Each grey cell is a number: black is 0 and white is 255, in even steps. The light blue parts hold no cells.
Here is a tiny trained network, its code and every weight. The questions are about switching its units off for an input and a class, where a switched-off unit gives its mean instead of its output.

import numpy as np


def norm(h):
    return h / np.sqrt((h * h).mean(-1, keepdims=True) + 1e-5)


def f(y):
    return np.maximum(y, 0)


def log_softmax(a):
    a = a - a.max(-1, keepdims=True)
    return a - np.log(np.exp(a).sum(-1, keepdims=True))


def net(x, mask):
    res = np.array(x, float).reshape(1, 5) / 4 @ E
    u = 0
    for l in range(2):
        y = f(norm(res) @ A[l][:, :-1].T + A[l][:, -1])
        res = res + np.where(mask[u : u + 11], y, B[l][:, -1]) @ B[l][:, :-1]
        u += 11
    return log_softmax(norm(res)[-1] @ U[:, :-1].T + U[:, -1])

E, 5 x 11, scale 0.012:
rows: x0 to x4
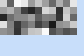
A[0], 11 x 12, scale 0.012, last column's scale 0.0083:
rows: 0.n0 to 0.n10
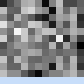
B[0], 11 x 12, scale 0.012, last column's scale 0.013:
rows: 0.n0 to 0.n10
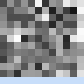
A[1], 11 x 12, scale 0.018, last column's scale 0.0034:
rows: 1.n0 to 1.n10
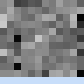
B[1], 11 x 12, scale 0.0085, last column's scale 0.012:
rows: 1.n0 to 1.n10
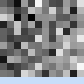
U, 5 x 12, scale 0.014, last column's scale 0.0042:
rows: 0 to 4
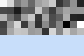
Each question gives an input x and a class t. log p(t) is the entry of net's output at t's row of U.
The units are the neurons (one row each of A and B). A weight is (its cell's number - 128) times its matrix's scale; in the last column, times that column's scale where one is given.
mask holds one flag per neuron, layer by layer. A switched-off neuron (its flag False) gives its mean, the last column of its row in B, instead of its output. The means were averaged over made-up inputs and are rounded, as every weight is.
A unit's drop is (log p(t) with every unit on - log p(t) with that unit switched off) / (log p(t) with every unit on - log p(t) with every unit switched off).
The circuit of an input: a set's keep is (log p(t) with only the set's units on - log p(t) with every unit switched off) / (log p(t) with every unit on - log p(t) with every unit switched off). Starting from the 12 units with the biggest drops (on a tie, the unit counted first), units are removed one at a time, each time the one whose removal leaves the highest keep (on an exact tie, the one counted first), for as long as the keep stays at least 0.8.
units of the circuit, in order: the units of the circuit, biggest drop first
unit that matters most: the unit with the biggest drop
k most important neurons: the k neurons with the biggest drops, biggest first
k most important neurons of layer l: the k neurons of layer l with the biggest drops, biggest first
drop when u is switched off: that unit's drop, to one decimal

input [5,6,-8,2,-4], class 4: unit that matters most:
0.n10
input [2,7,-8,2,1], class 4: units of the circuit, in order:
0.n1, 0.n2
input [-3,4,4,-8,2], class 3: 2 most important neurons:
1.n4, 0.n0
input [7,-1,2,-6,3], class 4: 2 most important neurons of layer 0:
0.n4, 0.n2
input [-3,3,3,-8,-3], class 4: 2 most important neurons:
0.n1, 0.n2
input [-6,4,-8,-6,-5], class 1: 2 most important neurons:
0.n4, 0.n5
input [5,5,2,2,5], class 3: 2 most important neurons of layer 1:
1.n0, 1.n10
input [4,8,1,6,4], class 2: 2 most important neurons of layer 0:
0.n0, 0.n2
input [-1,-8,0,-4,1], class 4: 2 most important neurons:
0.n0, 0.n5
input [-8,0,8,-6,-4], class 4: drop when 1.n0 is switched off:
0.1
